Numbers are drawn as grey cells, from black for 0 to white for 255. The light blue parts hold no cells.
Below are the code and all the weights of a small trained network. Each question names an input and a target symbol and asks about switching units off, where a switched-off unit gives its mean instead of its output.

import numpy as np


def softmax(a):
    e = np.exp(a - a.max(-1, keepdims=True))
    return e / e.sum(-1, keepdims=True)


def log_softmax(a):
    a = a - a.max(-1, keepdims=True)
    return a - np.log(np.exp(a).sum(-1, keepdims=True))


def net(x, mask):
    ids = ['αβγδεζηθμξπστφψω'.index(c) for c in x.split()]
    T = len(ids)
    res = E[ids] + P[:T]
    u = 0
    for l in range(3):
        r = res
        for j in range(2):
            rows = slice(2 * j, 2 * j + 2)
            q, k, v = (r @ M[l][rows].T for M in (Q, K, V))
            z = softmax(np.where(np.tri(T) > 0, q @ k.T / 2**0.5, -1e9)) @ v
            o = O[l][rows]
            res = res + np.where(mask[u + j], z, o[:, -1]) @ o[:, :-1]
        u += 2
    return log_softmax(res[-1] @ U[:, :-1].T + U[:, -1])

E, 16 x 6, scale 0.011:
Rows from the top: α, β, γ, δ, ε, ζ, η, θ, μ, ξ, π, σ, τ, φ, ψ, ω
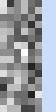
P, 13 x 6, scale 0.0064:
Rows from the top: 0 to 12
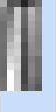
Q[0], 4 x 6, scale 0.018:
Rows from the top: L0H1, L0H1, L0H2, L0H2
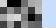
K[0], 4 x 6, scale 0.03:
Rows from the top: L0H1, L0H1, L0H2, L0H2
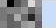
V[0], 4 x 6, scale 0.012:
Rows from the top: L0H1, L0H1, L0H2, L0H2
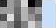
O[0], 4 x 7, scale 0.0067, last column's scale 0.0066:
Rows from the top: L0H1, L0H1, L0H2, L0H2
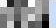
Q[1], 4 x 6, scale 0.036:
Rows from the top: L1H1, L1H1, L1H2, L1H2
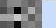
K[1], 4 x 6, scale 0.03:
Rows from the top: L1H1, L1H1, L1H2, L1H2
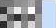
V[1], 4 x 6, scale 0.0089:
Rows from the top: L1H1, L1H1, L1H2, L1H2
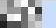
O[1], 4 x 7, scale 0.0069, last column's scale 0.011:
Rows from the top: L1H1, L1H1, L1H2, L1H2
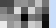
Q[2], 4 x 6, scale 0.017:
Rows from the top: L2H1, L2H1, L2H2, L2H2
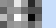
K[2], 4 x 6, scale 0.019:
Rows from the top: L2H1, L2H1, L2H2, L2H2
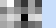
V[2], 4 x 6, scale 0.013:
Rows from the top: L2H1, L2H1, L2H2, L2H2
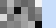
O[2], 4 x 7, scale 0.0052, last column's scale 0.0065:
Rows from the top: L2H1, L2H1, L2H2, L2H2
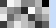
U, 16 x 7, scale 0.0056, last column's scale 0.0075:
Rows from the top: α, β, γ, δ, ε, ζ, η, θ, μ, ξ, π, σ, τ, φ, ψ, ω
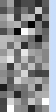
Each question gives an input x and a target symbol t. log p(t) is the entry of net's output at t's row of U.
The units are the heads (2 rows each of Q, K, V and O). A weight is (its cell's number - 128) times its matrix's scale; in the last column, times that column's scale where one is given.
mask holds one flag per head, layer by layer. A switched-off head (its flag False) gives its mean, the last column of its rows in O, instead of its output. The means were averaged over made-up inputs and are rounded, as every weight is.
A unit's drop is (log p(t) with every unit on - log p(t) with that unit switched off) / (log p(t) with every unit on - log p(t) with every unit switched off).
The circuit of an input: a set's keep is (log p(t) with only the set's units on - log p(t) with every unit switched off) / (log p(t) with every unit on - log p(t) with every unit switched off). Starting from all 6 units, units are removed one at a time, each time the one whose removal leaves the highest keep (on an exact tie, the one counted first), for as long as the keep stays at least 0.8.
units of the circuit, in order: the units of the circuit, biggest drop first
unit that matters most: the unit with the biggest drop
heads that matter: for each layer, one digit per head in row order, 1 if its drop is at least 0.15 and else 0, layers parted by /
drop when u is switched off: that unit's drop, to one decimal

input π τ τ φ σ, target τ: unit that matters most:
L1H2
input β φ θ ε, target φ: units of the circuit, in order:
[L2H2 L1H1 L0H1]
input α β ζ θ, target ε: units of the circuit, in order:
[L1H2 L0H2]
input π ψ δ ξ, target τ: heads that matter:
00 / 11 / 01
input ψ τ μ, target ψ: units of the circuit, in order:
[L2H1 L2H2 L0H2 L0H1]
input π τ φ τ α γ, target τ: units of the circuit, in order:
[L2H2 L1H2 L1H1]
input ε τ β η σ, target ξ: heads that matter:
11 / 00 / 10
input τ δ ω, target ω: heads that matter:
10 / 01 / 10
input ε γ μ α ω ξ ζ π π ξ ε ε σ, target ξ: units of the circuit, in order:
[L0H1 L1H1]
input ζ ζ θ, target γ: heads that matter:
11 / 10 / 10
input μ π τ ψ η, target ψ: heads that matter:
11 / 00 / 11
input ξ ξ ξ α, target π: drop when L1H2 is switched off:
0.1
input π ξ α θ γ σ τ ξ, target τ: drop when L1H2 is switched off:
0.3
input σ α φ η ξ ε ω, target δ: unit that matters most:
L2H1
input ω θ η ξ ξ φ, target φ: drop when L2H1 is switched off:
0.3
